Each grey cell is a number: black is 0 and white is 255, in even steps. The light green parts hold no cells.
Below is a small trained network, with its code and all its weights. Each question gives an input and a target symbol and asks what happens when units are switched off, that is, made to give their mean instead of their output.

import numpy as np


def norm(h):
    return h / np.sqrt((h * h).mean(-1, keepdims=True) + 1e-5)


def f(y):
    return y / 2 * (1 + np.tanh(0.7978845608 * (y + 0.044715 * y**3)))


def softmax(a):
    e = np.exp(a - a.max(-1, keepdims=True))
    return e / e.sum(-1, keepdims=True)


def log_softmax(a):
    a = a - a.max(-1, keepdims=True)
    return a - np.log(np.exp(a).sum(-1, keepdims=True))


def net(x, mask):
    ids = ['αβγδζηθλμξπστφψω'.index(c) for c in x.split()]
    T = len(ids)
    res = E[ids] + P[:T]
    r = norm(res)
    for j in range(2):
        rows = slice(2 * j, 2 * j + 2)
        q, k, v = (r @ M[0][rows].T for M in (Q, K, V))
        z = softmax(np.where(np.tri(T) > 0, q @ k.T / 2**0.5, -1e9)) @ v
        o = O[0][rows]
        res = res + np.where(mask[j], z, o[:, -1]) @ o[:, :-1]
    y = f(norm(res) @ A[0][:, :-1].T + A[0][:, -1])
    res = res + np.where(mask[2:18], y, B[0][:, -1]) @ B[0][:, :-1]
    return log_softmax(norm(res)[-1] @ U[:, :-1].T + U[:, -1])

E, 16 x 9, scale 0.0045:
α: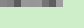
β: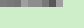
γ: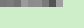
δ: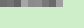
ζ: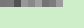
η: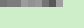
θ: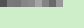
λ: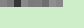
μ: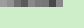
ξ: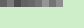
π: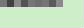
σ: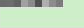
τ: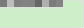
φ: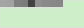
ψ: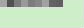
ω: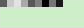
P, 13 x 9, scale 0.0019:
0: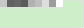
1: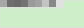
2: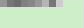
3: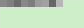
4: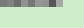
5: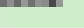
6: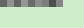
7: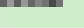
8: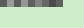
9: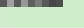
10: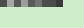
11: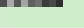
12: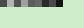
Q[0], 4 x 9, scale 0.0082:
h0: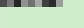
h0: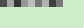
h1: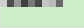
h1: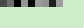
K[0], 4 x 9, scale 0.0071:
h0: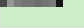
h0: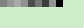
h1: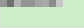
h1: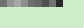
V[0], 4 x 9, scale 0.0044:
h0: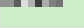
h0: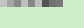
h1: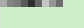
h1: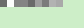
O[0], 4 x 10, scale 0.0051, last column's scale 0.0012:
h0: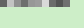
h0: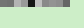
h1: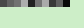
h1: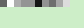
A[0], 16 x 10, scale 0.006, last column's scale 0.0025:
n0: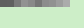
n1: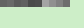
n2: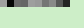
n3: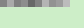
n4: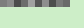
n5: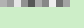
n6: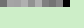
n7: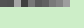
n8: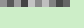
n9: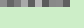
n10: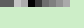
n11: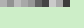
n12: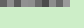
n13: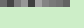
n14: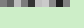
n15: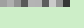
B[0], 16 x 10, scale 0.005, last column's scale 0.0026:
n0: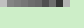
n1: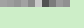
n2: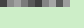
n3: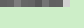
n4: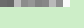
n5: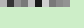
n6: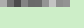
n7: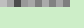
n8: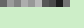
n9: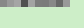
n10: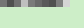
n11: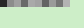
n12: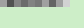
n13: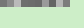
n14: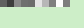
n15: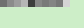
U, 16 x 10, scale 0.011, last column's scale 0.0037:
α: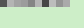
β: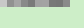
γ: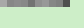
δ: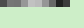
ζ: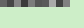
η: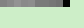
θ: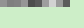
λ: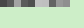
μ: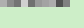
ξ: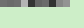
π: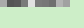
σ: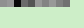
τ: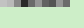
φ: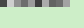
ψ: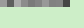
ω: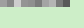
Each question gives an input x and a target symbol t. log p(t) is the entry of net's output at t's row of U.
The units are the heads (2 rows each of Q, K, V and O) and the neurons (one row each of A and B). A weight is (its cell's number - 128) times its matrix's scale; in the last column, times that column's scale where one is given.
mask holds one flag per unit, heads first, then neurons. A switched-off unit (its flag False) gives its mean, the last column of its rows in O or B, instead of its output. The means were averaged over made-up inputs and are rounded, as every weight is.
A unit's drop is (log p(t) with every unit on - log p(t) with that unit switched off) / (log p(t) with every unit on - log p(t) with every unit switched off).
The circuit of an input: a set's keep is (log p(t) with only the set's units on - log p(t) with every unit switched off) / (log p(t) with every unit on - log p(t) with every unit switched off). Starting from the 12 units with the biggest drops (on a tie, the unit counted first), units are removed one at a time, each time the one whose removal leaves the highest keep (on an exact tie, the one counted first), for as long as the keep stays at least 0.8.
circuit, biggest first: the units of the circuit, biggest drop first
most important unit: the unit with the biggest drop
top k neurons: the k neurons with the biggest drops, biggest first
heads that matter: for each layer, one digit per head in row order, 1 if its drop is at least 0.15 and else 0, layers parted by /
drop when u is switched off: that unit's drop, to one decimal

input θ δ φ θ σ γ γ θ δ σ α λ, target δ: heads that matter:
11
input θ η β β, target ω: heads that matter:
11
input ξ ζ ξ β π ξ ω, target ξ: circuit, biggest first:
[h1, n10]
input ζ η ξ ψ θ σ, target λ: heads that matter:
01
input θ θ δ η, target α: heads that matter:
01
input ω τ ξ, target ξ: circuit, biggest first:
[h0, n10]
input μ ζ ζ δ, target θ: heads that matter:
11
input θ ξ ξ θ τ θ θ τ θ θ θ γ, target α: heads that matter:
01
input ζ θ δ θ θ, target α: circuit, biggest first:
[h1, n15]
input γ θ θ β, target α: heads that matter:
01
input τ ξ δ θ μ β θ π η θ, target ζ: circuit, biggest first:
[h1, n2]
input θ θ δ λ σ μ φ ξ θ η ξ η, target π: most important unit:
h0
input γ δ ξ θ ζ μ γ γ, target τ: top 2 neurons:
[n9, n4]
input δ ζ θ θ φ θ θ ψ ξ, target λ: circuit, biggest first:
[h1, n14]
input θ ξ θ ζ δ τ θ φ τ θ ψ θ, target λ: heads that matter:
00
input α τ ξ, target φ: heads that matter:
11
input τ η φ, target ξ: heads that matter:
01
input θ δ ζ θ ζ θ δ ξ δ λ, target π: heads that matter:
00
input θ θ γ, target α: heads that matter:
01
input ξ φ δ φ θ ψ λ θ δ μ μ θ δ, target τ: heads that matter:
11
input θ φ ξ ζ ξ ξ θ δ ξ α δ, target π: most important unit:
n12
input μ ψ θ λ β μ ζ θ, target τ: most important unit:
h0
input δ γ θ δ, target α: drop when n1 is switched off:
0.0
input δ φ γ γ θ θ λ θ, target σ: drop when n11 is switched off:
0.1
